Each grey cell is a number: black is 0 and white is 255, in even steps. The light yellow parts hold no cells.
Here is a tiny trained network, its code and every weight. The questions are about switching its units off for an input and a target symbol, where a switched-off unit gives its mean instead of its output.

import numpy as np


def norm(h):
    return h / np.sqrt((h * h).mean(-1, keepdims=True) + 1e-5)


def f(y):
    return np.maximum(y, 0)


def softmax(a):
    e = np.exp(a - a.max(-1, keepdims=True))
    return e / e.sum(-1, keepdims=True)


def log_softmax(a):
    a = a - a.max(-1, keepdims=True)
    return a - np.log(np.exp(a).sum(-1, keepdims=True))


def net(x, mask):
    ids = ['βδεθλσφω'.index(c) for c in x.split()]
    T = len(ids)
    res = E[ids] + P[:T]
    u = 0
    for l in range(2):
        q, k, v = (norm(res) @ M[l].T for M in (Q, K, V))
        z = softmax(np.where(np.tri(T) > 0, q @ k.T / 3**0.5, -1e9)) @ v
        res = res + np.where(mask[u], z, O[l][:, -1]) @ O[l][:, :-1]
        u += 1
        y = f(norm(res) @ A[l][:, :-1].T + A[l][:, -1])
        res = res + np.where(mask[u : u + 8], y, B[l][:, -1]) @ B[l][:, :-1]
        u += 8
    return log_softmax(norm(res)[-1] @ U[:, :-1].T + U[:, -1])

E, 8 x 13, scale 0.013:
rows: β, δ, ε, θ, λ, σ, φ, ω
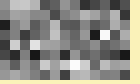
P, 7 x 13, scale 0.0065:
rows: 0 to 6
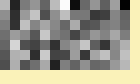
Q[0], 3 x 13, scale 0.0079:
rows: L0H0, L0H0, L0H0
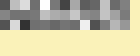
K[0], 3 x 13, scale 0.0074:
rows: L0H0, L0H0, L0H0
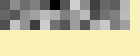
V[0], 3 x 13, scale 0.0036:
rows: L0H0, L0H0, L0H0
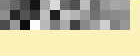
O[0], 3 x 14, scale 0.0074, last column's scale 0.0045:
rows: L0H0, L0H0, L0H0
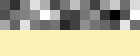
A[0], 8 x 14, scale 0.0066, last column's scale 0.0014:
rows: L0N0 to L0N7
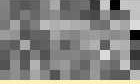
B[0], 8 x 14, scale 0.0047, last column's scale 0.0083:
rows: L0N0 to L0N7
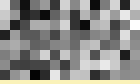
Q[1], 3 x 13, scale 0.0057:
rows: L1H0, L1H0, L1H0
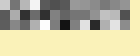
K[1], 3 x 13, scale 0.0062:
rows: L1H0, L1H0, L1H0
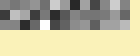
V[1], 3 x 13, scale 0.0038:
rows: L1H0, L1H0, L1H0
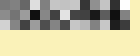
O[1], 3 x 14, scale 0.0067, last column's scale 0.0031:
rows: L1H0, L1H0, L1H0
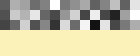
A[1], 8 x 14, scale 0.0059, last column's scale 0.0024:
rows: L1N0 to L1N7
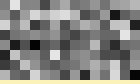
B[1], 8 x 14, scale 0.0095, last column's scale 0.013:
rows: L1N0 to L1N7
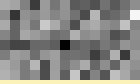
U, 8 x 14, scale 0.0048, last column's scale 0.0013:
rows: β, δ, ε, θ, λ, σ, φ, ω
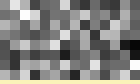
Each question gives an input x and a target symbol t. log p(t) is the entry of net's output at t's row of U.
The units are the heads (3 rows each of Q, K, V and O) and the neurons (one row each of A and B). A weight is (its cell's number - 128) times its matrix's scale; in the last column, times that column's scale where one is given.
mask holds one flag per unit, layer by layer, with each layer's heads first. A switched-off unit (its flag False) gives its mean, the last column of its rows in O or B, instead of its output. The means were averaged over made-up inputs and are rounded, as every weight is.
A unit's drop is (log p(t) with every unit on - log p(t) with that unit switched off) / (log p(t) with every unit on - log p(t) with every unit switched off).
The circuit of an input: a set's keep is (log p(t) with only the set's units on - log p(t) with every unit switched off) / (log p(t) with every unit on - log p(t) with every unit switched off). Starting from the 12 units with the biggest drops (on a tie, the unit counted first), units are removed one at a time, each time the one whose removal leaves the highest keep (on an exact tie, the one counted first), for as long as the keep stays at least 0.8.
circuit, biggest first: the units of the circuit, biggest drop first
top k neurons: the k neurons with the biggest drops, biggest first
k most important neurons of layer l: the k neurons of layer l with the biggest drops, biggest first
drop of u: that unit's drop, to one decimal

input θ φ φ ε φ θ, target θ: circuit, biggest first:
[L0N0]
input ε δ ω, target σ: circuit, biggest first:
[L1H0, L1N4]
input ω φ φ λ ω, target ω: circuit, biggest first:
[L0H0, L1N2]
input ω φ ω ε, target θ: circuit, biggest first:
[L0H0, L1N1]
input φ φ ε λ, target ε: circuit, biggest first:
[L0H0, L1H0, L1N7]
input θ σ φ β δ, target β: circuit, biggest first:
[L0H0, L1N0, L0N0]
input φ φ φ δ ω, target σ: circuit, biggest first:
[L1H0, L1N4, L0N0]
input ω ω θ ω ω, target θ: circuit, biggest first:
[L0H0, L1H0]
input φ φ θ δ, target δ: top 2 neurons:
[L1N6, L0N0]
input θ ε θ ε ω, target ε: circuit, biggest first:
[L0H0, L1H0, L1N7]
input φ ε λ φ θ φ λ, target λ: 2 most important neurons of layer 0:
[L0N7, L0N6]
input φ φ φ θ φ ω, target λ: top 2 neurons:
[L1N5, L0N2]
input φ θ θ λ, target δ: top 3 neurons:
[L0N0, L0N6, L1N1]
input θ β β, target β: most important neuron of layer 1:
[L1N0]
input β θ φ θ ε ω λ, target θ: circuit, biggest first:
[L0H0, L1H0, L1N1]
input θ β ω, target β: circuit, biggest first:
[L0H0, L1H0, L1N0]
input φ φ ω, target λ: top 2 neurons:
[L0N2, L1N5]
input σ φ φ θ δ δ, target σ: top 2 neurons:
[L1N4, L0N7]
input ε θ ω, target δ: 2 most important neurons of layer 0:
[L0N2, L0N0]
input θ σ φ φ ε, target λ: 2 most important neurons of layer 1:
[L1N5, L1N1]
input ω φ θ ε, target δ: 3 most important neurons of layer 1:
[L1N6, L1N1, L1N3]
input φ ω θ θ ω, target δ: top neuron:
[L0N0]
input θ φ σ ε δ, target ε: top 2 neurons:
[L1N7, L0N0]
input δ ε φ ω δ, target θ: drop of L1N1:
0.5
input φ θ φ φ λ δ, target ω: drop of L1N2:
0.2
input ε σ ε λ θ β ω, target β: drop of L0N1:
0.0
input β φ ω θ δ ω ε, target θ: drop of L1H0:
0.1
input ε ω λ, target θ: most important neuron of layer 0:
[L0N6]
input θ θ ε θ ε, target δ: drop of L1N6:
0.1
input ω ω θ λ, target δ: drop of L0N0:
0.6
